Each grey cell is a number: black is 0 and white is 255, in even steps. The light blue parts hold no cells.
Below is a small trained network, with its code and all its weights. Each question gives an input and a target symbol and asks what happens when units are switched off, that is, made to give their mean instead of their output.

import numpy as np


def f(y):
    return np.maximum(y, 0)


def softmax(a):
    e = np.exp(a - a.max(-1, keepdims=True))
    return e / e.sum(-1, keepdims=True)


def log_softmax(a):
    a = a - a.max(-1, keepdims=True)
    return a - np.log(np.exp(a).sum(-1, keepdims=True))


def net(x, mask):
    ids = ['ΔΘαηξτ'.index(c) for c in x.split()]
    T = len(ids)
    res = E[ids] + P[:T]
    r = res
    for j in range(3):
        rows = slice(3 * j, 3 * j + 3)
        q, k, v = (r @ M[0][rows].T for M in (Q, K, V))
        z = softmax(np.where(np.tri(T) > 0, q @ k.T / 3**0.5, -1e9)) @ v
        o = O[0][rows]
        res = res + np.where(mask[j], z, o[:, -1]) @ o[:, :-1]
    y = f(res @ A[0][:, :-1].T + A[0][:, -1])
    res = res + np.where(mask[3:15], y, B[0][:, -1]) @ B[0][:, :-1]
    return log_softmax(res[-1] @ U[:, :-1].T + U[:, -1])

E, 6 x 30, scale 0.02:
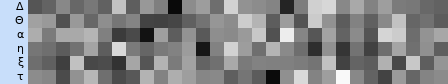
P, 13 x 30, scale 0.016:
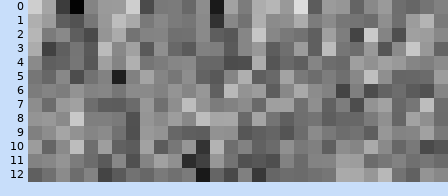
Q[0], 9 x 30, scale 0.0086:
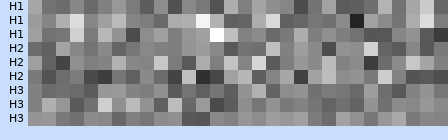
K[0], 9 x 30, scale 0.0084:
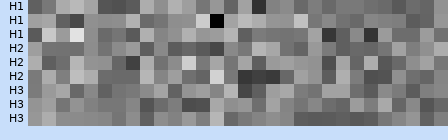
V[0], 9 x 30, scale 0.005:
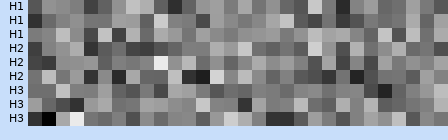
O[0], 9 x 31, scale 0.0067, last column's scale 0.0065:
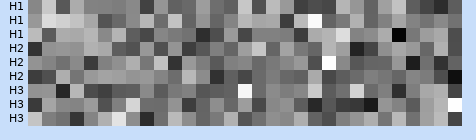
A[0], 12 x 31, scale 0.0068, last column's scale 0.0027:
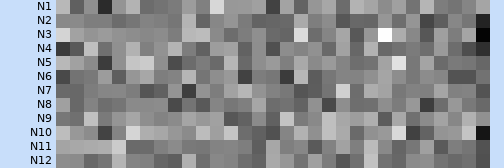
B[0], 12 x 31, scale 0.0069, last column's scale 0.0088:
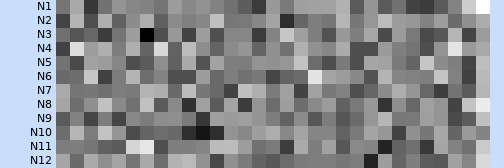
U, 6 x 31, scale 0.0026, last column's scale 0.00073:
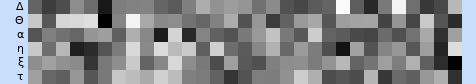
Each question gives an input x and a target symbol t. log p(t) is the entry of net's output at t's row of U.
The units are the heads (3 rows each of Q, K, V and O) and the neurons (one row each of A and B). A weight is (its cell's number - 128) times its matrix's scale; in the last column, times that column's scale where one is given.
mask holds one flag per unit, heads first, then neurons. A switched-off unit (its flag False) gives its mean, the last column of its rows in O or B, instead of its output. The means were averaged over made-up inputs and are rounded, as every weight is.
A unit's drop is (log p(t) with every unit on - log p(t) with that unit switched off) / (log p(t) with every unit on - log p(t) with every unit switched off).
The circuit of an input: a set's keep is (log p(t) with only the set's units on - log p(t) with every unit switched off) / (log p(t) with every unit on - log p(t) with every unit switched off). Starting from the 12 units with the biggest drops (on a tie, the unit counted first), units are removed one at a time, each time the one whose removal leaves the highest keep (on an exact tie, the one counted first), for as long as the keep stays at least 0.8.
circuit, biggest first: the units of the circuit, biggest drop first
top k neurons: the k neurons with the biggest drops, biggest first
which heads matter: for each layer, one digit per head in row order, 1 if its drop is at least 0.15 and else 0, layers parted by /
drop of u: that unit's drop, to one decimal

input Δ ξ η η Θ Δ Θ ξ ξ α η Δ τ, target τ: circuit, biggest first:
(H3 N1)
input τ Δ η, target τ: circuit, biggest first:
(H1 N1)
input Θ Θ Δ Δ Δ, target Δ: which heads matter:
010
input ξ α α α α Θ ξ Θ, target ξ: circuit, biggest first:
(H1 N11 H3 N1)
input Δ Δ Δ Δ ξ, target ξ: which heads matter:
110
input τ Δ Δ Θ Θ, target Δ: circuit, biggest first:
(H1 H2 N8 N5)
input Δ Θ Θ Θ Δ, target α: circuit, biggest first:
(H2 N4)
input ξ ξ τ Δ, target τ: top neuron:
(N8)
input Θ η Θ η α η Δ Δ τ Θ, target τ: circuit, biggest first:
(H1 H3 N8)
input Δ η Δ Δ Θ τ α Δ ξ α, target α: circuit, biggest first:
(H1 N3 H3 H2)
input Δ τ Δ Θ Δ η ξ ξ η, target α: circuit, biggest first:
(H1 N3 H2)
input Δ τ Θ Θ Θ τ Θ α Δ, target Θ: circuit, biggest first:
(H1 N7 N11)
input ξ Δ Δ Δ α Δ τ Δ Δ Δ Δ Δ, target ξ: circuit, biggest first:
(N6 H1 H2)
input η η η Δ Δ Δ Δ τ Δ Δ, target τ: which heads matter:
100
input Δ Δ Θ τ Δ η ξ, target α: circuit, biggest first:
(H1 N3 H2)
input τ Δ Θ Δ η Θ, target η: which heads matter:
110
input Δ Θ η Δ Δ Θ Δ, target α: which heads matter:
110
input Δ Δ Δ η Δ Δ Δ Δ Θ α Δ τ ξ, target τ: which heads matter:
101
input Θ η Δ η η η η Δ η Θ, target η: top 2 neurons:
(N8 N7)
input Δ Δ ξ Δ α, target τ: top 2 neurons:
(N1 N12)
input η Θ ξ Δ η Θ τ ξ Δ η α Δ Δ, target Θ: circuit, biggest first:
(H1 N11 N7)
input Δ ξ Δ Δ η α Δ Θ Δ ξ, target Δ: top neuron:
(N9)
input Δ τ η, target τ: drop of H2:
0.2
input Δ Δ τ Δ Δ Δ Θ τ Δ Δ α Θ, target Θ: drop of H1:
0.7
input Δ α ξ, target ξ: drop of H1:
0.3
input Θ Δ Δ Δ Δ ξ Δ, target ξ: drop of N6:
0.3
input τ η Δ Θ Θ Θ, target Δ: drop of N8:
0.2
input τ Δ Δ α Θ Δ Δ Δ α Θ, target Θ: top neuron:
(N7)
